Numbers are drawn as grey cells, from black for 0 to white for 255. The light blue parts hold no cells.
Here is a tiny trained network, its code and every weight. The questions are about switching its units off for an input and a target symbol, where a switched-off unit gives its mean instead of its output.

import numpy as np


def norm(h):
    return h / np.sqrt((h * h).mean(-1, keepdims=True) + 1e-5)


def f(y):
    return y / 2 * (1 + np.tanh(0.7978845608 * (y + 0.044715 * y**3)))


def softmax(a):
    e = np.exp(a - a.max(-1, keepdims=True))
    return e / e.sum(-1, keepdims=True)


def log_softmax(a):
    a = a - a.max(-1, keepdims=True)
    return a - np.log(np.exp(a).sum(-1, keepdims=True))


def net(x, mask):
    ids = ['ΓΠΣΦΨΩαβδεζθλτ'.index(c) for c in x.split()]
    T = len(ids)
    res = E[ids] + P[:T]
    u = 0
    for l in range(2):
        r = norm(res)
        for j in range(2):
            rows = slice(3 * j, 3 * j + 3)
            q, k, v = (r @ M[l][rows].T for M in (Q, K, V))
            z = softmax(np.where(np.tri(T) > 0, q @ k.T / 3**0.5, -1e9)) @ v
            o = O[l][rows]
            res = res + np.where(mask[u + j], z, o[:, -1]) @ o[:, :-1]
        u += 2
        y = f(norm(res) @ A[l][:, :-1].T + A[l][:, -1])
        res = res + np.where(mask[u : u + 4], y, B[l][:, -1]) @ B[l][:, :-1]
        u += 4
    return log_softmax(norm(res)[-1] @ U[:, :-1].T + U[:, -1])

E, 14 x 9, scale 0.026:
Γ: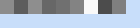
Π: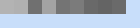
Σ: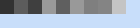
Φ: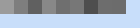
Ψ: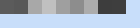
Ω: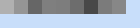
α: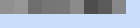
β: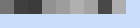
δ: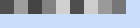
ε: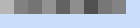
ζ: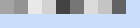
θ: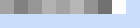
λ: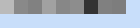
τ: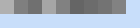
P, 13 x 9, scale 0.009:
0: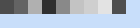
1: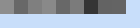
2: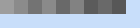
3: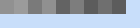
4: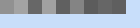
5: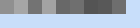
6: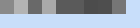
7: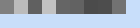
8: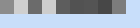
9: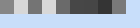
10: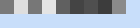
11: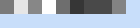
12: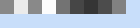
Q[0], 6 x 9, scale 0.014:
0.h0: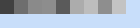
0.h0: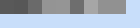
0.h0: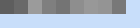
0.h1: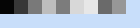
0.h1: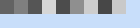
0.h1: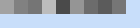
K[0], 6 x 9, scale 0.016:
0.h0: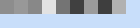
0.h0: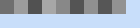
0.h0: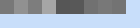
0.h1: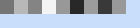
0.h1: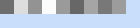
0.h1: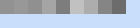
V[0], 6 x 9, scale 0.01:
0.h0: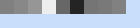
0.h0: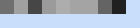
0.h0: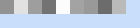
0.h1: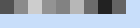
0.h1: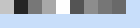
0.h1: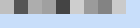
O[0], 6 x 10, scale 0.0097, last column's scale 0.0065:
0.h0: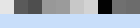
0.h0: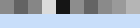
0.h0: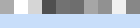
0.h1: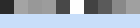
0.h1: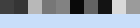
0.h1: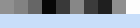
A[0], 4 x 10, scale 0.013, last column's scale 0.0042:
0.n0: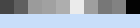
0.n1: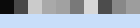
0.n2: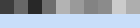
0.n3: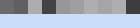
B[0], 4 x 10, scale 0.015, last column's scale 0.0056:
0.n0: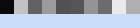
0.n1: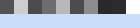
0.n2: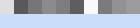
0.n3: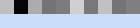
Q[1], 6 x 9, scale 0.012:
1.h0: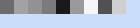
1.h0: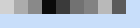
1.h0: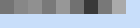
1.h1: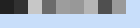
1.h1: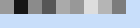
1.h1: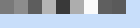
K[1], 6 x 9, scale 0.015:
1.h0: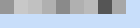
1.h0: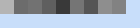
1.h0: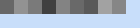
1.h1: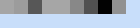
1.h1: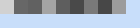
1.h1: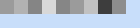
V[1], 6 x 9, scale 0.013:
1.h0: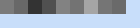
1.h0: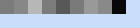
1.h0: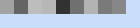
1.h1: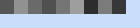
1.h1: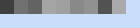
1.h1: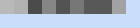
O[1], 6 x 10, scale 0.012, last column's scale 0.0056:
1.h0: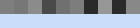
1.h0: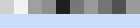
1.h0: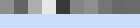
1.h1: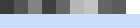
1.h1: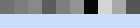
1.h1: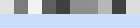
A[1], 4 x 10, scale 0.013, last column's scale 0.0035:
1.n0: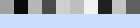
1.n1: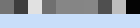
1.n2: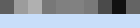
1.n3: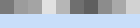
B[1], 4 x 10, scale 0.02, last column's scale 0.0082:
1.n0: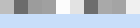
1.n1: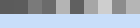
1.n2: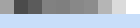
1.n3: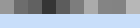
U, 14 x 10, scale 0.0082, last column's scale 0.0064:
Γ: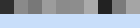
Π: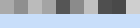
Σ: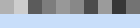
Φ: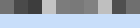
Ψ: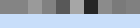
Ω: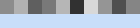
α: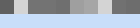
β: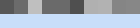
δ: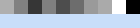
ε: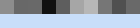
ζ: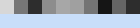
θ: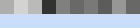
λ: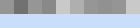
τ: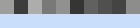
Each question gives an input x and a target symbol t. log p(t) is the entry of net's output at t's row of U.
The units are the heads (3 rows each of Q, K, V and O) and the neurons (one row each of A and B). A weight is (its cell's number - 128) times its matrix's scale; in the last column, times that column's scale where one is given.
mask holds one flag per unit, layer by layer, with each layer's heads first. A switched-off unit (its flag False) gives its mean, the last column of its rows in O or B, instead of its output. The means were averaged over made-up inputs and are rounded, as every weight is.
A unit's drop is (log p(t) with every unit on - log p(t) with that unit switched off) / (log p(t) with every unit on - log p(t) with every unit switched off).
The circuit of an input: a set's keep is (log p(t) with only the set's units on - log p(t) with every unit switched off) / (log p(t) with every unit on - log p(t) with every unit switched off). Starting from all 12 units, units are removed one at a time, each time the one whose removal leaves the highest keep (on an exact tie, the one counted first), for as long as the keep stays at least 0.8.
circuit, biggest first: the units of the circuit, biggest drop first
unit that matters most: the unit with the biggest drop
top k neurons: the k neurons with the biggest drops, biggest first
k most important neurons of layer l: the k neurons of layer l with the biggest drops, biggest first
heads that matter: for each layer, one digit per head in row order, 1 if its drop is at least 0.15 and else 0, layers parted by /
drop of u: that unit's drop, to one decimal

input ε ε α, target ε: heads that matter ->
11 / 11
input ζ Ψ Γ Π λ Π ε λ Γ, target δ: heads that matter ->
11 / 01
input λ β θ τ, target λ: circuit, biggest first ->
(1.n0, 0.n1, 1.h0)
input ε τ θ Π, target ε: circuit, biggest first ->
(1.h1, 0.h0, 0.h1)
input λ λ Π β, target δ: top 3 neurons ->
(0.n0, 0.n2, 1.n3)
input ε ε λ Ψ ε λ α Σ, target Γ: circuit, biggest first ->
(0.h1, 0.n1)
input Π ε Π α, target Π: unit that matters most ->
0.h0
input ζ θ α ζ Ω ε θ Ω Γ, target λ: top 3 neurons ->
(1.n0, 0.n0, 0.n2)
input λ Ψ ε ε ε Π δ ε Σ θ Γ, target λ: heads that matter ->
00 / 10
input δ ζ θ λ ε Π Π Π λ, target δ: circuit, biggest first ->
(0.h0, 1.n3, 1.h0)
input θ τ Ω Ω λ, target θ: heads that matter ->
11 / 00
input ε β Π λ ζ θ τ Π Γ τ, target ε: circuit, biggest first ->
(0.h0, 1.h1, 0.h1)
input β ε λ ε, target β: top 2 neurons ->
(0.n2, 1.n1)
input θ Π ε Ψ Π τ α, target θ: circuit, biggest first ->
(0.h0)
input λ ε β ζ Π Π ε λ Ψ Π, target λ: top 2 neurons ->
(1.n0, 0.n1)
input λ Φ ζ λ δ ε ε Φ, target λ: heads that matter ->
00 / 11
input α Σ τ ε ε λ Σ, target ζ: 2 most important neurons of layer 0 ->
(0.n1, 0.n2)
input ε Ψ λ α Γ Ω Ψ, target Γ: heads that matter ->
01 / 00
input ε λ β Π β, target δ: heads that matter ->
01 / 01
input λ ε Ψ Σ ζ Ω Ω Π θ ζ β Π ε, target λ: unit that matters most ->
1.h1
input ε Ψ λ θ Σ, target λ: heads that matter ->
00 / 10
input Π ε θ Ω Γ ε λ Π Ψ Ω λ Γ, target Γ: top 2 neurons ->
(0.n1, 0.n0)
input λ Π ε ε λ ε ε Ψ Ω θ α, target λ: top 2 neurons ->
(1.n0, 0.n1)
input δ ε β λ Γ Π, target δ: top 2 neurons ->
(1.n3, 0.n1)
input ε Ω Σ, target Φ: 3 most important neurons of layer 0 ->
(0.n2, 0.n1, 0.n0)
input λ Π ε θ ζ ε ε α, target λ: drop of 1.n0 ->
0.6
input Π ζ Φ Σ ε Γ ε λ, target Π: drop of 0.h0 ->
0.2
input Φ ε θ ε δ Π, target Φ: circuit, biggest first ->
(0.h0)
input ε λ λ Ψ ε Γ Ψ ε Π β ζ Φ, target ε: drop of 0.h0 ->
0.7
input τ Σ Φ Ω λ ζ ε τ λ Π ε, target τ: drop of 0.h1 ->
0.5
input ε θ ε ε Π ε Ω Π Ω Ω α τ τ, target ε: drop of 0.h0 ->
0.3
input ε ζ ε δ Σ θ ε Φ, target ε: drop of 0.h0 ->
0.6
